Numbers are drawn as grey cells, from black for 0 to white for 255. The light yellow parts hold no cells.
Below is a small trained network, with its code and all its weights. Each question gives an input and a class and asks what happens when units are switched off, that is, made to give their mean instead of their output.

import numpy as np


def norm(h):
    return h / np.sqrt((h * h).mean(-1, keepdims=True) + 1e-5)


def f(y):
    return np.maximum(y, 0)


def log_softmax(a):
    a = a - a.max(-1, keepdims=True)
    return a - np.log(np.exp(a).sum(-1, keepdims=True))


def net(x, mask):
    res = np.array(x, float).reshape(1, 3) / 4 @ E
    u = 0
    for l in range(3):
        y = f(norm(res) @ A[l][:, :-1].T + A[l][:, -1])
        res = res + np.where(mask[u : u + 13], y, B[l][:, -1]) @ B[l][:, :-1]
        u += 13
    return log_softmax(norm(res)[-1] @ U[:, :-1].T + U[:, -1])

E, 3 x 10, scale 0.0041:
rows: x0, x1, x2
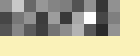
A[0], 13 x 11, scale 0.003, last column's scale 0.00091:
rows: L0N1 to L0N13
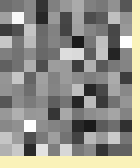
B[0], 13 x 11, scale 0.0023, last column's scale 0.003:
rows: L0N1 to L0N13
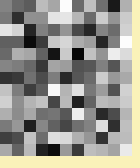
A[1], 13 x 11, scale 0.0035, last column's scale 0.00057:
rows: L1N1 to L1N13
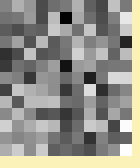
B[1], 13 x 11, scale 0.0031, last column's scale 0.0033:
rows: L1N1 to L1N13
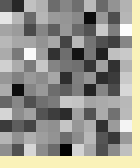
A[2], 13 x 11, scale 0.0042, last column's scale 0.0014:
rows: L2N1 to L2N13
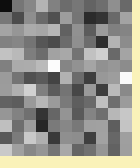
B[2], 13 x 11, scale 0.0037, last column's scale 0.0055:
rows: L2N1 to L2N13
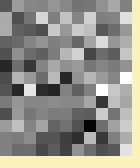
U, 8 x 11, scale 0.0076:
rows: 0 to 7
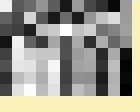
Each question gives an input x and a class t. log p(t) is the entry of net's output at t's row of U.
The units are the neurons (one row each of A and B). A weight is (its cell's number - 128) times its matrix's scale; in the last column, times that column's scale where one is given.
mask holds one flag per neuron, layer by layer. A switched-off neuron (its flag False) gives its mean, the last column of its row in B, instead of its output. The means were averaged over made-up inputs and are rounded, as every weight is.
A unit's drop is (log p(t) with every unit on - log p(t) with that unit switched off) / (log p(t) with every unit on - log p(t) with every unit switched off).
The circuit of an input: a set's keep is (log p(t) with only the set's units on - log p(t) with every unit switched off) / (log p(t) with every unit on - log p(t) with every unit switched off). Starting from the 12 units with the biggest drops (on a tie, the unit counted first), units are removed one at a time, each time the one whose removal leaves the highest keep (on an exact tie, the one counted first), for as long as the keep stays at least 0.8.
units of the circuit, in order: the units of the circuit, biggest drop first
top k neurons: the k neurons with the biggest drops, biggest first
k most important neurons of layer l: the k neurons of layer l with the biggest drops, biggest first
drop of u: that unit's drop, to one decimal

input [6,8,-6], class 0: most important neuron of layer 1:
[L1N8]
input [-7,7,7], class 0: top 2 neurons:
[L1N2, L1N6]
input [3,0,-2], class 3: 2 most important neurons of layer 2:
[L2N5, L2N2]
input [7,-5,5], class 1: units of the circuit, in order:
[L0N13, L2N8]
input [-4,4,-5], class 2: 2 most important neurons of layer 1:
[L1N11, L1N10]
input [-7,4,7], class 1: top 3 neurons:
[L1N5, L0N4, L1N11]
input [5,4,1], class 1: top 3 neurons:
[L0N9, L0N8, L0N11]
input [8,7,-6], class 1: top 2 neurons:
[L0N9, L2N8]
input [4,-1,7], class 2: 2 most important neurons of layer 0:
[L0N2, L0N8]
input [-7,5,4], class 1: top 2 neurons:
[L1N5, L0N8]
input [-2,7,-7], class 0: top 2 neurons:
[L1N8, L0N2]
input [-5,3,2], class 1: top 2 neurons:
[L1N5, L0N4]
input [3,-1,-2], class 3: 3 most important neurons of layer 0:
[L0N4, L0N12, L0N5]
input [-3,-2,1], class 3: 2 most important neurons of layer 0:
[L0N5, L0N8]
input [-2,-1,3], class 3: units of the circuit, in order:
[L2N7]
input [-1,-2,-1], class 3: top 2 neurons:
[L0N4, L0N5]
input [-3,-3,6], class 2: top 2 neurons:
[L2N2, L0N8]
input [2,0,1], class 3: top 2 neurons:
[L0N2, L1N5]
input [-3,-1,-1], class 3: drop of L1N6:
-0.1
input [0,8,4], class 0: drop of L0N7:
0.0
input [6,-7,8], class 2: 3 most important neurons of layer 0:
[L0N8, L0N2, L0N3]
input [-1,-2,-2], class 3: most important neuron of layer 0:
[L0N4]
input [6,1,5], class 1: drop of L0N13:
0.1
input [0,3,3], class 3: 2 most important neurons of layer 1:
[L1N3, L1N11]
